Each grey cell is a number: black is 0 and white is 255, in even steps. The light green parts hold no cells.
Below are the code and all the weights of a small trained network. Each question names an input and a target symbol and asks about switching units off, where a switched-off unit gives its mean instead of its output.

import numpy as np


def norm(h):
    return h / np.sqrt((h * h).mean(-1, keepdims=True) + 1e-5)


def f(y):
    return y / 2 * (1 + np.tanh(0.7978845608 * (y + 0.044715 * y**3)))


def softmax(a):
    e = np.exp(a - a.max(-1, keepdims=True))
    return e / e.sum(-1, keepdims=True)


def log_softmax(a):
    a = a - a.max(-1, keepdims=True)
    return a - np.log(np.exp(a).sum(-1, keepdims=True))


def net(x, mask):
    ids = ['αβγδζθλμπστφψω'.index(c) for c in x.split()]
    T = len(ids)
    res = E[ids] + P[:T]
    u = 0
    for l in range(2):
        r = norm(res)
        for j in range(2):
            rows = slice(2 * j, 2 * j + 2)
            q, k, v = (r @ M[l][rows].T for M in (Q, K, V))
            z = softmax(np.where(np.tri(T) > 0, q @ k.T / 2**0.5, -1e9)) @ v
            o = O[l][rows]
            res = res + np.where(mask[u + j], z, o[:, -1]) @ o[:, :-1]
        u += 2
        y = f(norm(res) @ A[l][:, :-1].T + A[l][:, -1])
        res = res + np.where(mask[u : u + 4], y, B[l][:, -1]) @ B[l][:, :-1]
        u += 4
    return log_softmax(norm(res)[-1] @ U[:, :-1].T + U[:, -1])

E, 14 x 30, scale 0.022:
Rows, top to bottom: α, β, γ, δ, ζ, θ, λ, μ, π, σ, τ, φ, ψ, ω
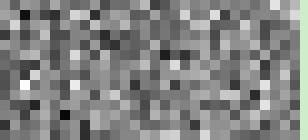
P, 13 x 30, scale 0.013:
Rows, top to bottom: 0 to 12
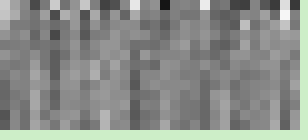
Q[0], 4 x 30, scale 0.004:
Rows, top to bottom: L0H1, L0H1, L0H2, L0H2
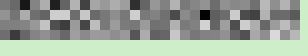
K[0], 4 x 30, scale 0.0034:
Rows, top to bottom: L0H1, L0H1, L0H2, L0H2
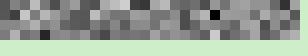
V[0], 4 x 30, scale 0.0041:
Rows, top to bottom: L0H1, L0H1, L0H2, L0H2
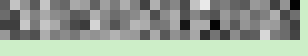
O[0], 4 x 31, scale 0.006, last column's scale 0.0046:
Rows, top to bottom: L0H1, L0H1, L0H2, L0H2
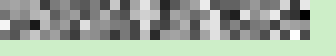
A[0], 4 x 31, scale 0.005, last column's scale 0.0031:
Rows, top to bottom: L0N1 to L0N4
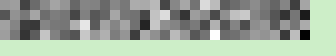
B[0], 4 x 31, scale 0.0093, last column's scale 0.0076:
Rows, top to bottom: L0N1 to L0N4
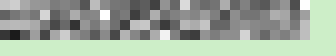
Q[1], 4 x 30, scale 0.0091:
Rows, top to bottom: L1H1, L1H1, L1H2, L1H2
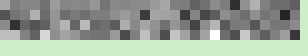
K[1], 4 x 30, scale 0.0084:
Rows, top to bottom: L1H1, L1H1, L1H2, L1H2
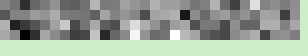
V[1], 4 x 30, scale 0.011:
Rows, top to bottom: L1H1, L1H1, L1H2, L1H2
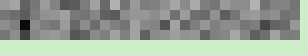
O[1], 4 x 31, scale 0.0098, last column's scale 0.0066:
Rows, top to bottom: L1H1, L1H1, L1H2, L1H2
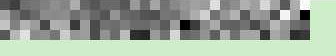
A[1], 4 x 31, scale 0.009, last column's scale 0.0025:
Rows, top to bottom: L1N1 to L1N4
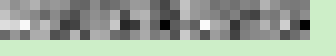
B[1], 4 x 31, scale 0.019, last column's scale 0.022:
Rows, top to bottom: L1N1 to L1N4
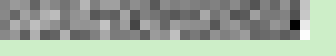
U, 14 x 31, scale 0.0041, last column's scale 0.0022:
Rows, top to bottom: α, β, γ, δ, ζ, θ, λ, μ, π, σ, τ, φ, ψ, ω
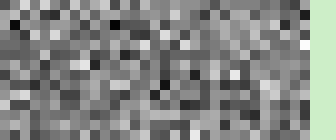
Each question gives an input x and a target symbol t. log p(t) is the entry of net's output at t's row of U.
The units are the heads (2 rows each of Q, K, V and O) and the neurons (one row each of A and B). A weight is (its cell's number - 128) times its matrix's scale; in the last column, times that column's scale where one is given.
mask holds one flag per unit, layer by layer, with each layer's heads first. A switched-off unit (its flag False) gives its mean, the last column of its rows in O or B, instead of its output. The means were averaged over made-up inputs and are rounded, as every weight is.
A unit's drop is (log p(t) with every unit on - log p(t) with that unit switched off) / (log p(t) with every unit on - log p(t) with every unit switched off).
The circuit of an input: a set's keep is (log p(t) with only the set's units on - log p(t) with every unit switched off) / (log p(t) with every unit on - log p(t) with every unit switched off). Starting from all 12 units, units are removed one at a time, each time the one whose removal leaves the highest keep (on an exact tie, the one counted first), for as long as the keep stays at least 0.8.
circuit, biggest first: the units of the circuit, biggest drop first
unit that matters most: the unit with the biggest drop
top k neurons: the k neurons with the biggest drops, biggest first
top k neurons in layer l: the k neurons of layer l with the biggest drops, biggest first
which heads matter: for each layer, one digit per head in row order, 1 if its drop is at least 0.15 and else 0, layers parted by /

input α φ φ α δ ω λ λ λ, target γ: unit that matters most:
L0N4
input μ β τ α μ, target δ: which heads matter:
10 / 01
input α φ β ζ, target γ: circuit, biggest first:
L0H1, L1N1, L1N3
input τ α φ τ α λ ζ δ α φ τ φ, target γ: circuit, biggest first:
L1H1, L1N3
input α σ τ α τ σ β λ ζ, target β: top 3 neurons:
L1N4, L1N2, L1N3
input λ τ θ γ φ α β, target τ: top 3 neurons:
L1N2, L1N3, L0N3
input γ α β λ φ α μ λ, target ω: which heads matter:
10 / 00
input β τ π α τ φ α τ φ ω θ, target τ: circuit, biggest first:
L1H2, L1N3, L0N1
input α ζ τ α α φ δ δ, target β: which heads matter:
10 / 10
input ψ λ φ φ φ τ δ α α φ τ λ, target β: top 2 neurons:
L0N1, L1N2
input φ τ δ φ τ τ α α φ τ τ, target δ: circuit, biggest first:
L0H2, L0N4, L1H1, L1N3
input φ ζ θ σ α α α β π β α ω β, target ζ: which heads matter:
00 / 01
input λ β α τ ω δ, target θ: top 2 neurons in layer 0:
L0N1, L0N3
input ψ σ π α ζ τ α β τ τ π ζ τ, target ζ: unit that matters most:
L0H2
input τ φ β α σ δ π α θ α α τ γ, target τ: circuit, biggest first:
L0H1, L1H2, L1N3, L0N1
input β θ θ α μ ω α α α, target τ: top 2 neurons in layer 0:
L0N1, L0N4
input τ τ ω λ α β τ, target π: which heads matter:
01 / 11
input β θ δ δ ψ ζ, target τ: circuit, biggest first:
L1H2, L1N3, L1N2
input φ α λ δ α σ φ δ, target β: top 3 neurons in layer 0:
L0N1, L0N3, L0N4
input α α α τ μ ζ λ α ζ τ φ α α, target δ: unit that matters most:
L0H1
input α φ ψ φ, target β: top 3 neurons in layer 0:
L0N4, L0N1, L0N3
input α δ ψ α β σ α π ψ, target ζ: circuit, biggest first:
L0H1, L1H2
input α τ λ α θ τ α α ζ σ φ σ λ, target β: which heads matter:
11 / 00
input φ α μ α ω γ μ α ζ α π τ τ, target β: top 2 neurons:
L0N4, L0N3
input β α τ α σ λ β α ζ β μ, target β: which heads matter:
00 / 10
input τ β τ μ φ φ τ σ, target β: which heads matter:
00 / 00
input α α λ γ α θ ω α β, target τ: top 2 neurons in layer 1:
L1N2, L1N3
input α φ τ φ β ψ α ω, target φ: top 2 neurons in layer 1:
L1N3, L1N4
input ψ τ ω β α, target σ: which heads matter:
01 / 01
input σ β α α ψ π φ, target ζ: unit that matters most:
L1H2
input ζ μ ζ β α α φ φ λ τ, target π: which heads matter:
11 / 11
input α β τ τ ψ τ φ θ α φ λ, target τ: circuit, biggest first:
L1H2, L0H1, L1N3, L0N1
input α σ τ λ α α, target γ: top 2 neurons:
L0N4, L1N3
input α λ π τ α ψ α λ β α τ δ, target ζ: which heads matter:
10 / 01
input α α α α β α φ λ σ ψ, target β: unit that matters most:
L0H1
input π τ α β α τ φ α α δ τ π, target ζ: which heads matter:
00 / 01
